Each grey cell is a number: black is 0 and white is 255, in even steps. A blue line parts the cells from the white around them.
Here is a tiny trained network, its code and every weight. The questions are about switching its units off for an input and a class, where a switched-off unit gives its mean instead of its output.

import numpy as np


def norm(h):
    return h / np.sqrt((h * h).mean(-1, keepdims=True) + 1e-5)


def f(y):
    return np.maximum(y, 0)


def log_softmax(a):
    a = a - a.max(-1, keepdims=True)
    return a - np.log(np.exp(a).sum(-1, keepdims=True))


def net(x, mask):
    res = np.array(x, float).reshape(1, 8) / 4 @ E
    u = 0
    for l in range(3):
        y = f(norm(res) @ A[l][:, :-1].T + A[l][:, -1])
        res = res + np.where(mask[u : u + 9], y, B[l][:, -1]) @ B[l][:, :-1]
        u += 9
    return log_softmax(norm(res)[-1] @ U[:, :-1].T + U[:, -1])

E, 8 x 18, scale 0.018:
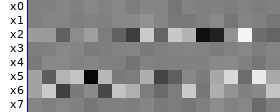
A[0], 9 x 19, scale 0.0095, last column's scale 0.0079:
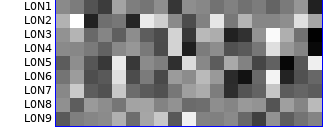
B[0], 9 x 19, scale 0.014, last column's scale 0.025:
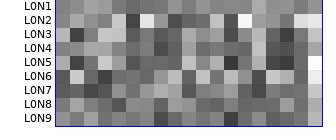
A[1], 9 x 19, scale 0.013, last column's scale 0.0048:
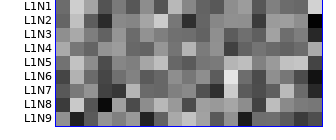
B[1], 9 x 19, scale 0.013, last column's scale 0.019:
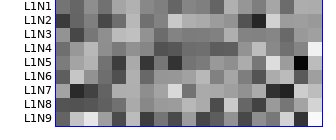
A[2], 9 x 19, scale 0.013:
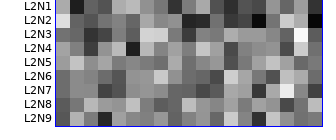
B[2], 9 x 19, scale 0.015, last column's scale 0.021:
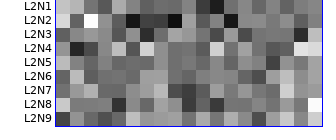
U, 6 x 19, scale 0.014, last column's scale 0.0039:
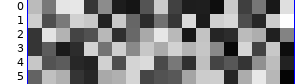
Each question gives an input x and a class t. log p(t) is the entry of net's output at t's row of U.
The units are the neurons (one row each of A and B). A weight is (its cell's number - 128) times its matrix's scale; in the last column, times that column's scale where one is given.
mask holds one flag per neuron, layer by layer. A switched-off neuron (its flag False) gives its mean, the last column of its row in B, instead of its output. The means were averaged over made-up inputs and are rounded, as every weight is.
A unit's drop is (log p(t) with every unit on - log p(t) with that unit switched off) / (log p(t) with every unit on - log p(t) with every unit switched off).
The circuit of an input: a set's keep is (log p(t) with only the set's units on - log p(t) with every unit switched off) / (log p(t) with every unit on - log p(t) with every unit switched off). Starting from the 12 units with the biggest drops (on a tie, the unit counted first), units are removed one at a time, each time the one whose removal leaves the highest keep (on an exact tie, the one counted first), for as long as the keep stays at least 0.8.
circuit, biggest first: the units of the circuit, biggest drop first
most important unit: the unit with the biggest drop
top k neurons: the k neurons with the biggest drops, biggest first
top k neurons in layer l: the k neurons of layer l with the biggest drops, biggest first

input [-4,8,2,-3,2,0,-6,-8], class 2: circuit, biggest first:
[L0N5]
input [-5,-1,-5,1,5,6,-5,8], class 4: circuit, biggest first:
[L0N2, L0N5]
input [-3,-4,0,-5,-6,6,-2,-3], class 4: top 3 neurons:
[L0N5, L0N2, L0N3]
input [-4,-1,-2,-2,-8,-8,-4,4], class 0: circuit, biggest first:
[L0N5, L0N2]
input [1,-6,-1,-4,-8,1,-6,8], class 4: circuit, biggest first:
[L0N5, L0N2, L1N7]
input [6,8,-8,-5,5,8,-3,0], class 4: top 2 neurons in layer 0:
[L0N2, L0N6]
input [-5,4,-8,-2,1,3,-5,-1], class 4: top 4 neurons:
[L0N2, L1N7, L0N5, L0N6]
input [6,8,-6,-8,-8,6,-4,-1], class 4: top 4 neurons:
[L0N2, L1N7, L0N5, L0N6]
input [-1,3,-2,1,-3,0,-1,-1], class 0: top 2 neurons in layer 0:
[L0N2, L0N6]
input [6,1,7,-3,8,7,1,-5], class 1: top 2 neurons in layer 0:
[L0N5, L0N9]
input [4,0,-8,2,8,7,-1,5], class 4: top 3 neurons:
[L0N2, L1N7, L0N6]
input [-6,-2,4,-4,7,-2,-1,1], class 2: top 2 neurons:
[L0N6, L0N2]
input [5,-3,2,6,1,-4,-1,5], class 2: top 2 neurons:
[L0N6, L0N2]
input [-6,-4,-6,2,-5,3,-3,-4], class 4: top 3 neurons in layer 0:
[L0N2, L0N5, L0N6]
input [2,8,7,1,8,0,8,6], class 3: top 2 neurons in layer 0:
[L0N6, L0N5]
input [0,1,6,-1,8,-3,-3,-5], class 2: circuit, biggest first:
[L0N6]
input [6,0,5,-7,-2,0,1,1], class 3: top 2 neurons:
[L0N6, L0N5]
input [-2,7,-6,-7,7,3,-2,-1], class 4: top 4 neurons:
[L0N2, L1N7, L0N5, L0N6]
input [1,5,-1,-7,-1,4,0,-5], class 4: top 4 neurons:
[L0N5, L0N2, L1N7, L0N6]
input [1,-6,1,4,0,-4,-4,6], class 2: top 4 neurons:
[L0N6, L0N2, L0N3, L0N7]
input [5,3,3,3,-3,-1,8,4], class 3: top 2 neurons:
[L0N5, L0N6]
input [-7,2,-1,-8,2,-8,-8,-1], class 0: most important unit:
L0N5
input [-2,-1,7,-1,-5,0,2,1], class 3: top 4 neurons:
[L0N6, L0N5, L0N7, L1N8]
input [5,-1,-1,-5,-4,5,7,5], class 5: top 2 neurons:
[L0N5, L0N3]
